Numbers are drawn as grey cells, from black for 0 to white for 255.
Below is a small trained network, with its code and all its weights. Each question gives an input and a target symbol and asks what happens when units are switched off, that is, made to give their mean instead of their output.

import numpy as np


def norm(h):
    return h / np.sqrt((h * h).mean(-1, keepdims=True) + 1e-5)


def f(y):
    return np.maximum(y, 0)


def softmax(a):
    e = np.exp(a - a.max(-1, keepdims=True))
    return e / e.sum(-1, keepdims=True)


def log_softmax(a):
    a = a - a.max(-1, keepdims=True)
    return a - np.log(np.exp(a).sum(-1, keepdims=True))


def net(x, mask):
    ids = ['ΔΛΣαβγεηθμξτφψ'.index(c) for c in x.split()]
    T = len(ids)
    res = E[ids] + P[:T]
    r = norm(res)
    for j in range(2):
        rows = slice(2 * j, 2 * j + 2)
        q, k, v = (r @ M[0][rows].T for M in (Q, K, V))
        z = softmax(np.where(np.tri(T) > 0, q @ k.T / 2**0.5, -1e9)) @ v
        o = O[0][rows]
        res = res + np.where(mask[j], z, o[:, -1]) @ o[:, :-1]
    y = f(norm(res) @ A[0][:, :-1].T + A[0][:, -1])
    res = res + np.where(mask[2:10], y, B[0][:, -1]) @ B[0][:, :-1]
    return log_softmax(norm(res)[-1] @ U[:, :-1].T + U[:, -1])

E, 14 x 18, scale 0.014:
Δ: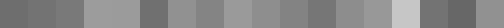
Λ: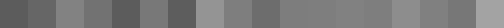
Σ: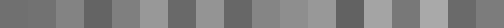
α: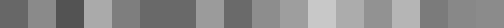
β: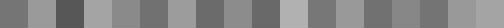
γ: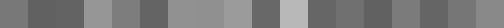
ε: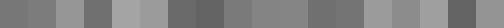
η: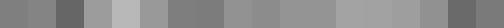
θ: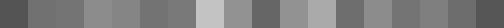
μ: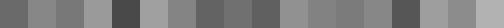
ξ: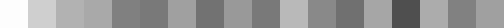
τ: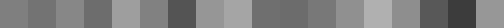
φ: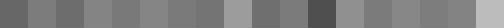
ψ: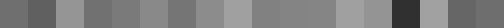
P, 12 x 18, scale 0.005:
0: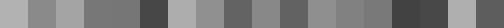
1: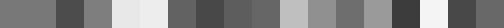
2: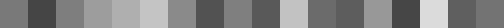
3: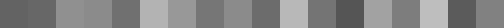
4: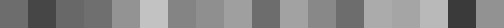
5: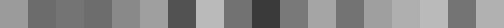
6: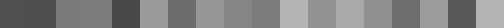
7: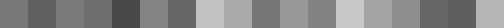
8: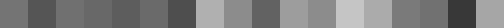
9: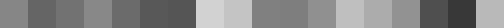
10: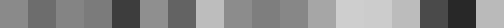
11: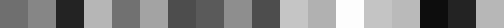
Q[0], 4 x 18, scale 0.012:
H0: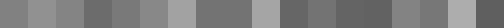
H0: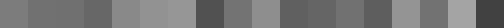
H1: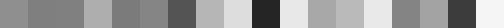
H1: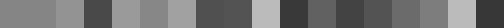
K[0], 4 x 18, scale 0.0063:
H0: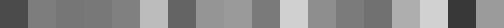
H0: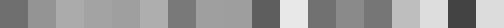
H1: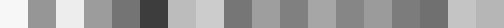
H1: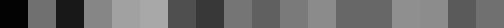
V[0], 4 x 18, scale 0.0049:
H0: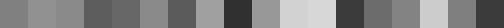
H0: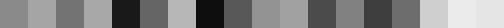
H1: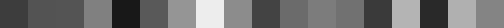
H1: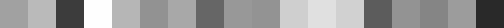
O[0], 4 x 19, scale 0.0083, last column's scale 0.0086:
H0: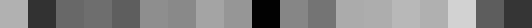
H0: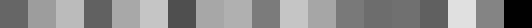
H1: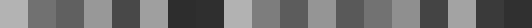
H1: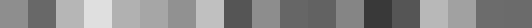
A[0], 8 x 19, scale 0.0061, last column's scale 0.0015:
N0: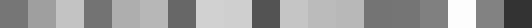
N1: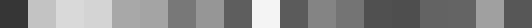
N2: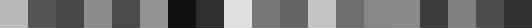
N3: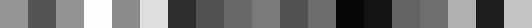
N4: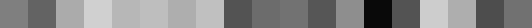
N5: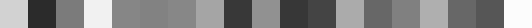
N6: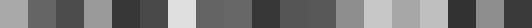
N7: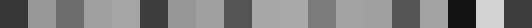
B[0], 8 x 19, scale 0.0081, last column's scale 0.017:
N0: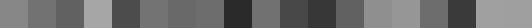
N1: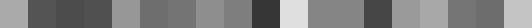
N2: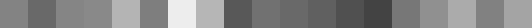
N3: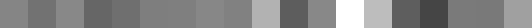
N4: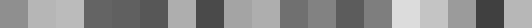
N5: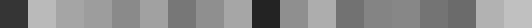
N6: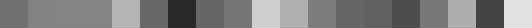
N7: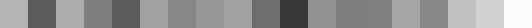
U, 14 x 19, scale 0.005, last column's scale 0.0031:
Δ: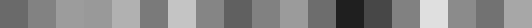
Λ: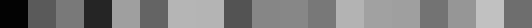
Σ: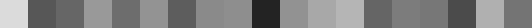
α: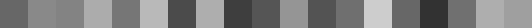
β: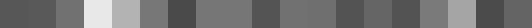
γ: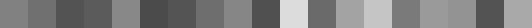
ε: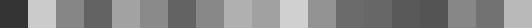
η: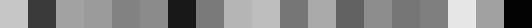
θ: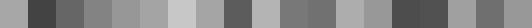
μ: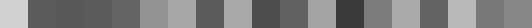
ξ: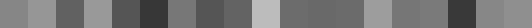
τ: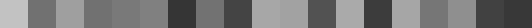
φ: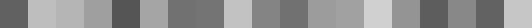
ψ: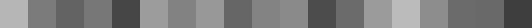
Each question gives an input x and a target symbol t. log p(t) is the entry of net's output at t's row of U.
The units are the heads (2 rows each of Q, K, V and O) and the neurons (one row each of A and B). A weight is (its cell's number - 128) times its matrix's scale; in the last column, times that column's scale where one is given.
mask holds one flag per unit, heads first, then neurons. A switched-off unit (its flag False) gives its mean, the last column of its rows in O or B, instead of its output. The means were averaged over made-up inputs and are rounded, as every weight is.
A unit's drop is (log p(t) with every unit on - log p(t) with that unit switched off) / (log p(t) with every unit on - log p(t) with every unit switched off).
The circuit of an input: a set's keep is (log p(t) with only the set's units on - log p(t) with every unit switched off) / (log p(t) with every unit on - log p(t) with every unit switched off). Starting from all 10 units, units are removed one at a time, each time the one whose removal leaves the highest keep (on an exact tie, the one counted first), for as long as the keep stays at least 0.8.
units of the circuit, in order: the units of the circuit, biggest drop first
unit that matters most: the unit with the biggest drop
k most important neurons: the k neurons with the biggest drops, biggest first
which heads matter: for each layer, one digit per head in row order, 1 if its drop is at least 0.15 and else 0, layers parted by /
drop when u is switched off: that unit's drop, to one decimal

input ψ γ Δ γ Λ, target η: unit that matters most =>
N6
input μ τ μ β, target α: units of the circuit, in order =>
H0; N0
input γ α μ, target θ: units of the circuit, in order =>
H1; N3; N2
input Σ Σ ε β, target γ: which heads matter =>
10
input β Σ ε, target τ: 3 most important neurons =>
N3; N1; N0
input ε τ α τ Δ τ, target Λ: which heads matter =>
01
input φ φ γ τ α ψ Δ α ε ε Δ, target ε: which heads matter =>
11
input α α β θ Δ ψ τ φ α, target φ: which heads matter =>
01
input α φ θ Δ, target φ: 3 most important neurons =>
N3; N5; N4
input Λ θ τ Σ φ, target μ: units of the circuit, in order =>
H1; N2
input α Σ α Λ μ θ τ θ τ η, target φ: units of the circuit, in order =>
H1; N3; N5; N4
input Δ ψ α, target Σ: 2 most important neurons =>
N1; N6
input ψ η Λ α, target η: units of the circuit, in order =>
N6; N7; H0
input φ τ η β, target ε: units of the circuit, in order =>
H0
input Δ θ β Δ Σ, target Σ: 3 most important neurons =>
N1; N6; N3
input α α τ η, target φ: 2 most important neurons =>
N3; N5
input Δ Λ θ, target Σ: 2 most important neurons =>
N1; N6
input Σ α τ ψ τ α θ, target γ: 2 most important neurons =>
N7; N6
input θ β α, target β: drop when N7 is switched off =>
0.1
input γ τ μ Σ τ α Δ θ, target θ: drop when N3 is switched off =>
0.4
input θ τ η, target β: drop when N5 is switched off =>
0.2
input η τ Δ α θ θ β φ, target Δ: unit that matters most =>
H1
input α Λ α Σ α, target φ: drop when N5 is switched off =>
0.2
